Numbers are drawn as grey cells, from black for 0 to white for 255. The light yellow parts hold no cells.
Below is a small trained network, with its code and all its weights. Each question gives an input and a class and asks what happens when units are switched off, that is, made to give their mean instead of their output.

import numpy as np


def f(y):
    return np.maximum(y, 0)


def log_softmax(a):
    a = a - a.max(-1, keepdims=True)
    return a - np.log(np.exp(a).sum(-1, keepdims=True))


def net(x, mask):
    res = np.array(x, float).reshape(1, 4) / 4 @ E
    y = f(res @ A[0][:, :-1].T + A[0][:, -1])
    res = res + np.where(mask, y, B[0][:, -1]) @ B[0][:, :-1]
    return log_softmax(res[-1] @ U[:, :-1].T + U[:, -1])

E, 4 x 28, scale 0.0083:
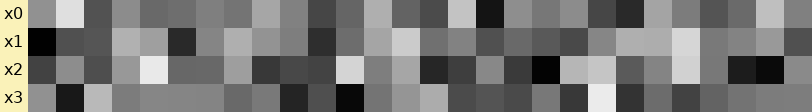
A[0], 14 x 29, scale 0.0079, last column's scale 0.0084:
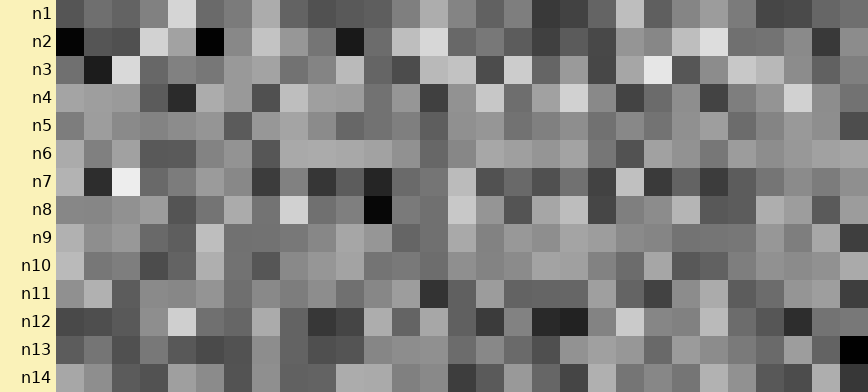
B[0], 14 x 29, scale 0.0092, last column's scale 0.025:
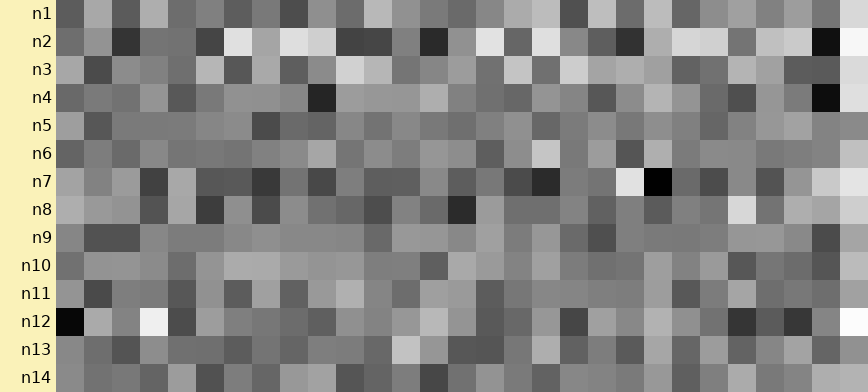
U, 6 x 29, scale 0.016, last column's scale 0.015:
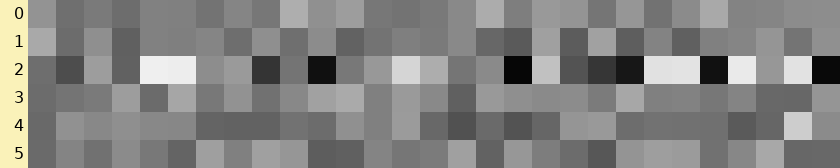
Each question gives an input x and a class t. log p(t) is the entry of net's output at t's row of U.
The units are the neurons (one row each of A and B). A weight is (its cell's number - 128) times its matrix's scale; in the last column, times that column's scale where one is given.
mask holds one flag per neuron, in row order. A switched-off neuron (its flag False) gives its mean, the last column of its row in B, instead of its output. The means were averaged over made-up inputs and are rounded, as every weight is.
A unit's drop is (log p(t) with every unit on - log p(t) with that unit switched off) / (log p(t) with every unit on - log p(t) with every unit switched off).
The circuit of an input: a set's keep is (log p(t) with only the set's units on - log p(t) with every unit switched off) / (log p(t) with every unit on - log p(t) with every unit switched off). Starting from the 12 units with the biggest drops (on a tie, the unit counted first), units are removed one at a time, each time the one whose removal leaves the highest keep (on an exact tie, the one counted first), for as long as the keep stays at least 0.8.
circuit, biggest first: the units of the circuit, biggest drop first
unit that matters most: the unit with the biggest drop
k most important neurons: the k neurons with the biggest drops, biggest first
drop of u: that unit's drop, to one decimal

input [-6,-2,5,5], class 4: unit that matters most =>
n7
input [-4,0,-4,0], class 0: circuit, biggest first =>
n12, n3
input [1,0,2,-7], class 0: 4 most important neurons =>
n2, n12, n4, n7
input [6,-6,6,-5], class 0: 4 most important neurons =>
n7, n12, n2, n11
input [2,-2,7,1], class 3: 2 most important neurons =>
n12, n7
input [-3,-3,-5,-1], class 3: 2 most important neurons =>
n2, n4
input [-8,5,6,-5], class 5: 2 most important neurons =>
n2, n14
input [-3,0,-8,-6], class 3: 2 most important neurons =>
n2, n4
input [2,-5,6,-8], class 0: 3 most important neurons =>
n7, n14, n2
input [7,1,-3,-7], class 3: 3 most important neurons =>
n2, n11, n4
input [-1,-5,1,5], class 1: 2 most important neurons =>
n12, n1
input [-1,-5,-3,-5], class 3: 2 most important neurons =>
n2, n8
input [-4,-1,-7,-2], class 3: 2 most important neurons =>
n2, n4
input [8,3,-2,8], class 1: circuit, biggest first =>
n7
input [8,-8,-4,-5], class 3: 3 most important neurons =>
n2, n4, n11
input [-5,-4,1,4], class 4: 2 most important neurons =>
n2, n7
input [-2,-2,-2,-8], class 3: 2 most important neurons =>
n2, n8
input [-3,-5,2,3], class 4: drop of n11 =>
0.0
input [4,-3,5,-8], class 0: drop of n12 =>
0.4
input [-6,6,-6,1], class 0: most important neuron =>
n3
